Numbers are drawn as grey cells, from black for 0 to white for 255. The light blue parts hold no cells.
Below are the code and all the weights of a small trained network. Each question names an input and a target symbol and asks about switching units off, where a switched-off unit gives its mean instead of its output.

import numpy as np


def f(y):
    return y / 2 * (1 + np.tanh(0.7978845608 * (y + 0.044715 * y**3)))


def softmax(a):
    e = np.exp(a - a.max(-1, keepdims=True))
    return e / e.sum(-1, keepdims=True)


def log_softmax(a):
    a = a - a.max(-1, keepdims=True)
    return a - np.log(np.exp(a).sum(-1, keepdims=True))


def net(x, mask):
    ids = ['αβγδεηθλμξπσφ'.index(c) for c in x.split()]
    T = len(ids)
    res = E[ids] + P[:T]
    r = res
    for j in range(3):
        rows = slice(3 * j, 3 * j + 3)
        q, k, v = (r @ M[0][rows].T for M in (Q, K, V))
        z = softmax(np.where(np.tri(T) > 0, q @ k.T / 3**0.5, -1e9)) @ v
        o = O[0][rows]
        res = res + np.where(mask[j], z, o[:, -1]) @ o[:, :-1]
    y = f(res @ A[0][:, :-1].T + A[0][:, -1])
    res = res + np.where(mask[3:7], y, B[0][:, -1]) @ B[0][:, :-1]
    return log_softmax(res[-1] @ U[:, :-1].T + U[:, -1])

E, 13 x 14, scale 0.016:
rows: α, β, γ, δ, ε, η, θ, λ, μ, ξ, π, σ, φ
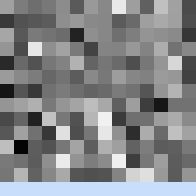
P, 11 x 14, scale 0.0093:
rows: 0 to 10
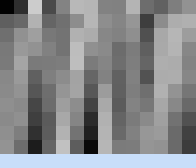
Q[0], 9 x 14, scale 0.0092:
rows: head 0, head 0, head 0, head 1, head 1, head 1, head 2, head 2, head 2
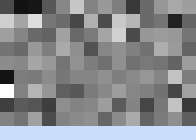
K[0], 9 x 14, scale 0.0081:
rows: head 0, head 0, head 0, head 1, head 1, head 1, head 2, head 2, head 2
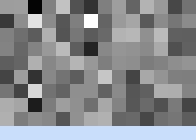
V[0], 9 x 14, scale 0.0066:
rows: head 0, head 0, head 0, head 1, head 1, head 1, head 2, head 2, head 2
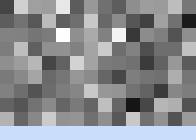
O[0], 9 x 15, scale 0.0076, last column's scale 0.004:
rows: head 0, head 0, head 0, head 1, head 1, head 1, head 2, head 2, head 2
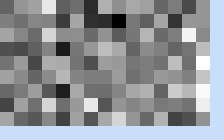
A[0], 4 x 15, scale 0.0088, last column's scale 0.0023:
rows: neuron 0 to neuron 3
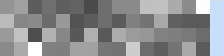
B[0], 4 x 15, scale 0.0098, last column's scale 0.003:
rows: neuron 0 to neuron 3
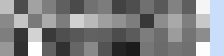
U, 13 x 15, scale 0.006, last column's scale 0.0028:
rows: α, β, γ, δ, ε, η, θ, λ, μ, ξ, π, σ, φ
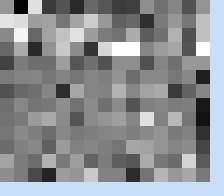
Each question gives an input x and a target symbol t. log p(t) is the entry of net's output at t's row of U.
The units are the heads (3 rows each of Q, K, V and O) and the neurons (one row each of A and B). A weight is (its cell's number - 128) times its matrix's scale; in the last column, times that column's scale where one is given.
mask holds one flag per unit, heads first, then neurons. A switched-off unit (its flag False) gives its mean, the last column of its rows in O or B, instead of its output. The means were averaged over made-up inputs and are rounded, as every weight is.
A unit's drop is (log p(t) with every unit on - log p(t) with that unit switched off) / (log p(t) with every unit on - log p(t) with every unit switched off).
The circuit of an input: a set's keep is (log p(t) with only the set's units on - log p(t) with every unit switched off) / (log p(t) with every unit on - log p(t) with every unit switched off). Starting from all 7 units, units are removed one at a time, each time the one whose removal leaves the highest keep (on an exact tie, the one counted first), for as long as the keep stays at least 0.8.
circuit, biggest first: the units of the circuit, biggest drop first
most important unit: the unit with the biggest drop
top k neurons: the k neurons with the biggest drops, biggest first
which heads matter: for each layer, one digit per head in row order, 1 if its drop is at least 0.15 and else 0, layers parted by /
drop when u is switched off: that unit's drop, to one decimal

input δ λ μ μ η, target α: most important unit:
neuron 2
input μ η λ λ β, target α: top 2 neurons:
(neuron 0; neuron 1)
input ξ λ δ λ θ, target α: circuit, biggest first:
(neuron 0; head 2)
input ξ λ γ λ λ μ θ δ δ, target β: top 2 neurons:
(neuron 1; neuron 2)
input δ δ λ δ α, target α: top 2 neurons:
(neuron 0; neuron 2)
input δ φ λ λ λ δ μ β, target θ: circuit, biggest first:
(head 2; head 1)
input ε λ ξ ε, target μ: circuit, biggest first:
(head 0; head 2)
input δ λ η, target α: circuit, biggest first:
(neuron 0; neuron 2)
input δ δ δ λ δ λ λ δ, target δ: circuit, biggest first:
(head 2; neuron 3)
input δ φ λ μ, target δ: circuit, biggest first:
(head 0; neuron 3)
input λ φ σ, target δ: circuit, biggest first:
(neuron 3; head 0)
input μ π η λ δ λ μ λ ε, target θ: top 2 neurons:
(neuron 3; neuron 2)
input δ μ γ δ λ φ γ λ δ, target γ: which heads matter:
011
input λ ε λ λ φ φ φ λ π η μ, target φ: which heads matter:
100
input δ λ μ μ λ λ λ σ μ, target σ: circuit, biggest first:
(head 0)
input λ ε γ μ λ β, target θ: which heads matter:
111
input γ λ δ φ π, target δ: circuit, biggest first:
(head 0; neuron 3)
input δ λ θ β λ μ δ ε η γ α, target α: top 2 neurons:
(neuron 2; neuron 0)
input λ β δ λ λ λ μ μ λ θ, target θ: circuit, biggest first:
(head 1; head 2)
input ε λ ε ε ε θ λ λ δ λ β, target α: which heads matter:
001
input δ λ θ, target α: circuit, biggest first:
(head 2; neuron 0)
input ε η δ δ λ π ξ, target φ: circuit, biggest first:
(head 0)
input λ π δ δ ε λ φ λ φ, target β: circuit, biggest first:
(head 2; neuron 1; neuron 0)
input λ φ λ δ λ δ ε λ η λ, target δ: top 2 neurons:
(neuron 3; neuron 0)
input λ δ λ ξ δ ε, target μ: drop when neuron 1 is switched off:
0.1
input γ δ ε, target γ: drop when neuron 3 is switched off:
0.2
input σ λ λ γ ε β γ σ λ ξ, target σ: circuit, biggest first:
(head 0)
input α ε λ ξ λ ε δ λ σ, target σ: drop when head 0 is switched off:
1.0
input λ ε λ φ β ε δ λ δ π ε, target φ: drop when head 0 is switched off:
1.1
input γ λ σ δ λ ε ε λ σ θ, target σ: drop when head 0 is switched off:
1.0
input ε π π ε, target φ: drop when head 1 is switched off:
-0.1
